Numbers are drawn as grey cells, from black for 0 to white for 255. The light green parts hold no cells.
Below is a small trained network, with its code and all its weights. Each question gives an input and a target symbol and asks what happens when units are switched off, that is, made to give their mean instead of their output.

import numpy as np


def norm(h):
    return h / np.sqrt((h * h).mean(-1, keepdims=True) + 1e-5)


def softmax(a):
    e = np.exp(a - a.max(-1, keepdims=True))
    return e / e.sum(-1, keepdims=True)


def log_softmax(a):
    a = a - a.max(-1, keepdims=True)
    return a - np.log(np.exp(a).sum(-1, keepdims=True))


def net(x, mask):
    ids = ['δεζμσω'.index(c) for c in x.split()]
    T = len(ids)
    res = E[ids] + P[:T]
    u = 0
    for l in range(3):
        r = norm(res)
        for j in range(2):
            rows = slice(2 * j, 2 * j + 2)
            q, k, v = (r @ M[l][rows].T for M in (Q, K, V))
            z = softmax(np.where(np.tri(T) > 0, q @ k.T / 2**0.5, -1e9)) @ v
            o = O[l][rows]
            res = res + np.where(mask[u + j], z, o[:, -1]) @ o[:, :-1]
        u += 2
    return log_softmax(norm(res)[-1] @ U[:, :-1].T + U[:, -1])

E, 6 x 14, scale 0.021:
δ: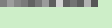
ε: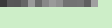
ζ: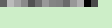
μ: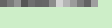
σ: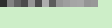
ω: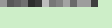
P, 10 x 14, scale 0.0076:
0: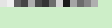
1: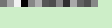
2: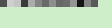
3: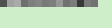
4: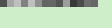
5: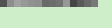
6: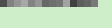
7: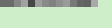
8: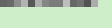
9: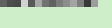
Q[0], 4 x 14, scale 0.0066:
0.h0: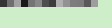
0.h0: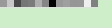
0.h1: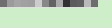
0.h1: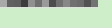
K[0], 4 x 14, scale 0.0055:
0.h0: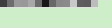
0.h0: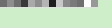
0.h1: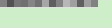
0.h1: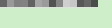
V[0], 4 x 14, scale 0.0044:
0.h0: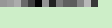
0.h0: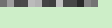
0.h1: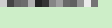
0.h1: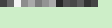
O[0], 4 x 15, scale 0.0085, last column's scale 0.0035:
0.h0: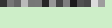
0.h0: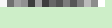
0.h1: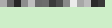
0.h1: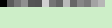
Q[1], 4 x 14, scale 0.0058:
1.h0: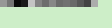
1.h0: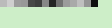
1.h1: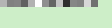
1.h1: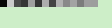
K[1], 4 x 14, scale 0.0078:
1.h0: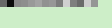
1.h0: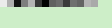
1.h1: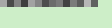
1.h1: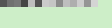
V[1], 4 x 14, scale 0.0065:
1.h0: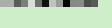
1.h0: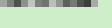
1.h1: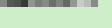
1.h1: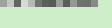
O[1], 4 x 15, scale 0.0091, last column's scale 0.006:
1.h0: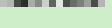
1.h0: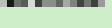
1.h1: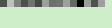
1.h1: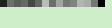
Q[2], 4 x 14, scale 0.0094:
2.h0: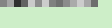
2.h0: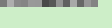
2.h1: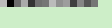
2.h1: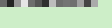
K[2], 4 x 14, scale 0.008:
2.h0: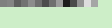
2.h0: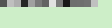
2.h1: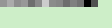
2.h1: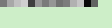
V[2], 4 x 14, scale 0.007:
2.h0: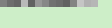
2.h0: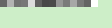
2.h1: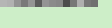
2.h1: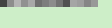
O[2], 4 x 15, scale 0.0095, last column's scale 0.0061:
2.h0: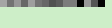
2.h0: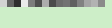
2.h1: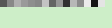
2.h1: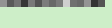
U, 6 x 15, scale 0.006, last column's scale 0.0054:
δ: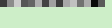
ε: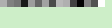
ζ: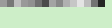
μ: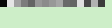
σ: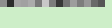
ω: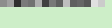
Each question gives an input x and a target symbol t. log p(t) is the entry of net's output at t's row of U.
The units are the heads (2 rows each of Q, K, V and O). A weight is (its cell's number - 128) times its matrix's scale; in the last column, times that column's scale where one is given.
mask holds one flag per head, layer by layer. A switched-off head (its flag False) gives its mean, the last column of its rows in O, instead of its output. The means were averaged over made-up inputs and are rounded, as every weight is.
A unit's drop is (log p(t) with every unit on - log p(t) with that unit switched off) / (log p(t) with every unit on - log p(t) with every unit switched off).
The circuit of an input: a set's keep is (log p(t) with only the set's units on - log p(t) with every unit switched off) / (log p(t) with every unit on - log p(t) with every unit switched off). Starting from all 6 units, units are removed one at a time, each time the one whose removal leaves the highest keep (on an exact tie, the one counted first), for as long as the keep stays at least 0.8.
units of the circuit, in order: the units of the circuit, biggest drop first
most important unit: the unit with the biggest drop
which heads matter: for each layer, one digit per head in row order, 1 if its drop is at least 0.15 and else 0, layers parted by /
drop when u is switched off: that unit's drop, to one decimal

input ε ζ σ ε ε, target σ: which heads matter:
10 / 11 / 11
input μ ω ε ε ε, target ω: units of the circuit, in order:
[1.h0; 2.h1]
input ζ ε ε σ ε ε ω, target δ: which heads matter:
01 / 00 / 10
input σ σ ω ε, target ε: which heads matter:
01 / 01 / 00
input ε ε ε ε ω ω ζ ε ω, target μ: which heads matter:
11 / 00 / 00
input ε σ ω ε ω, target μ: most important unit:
0.h0
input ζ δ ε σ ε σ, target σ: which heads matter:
01 / 11 / 11
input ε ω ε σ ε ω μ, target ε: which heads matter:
11 / 10 / 00
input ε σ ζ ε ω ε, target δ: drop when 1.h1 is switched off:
0.2
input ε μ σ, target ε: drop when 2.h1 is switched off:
-0.1
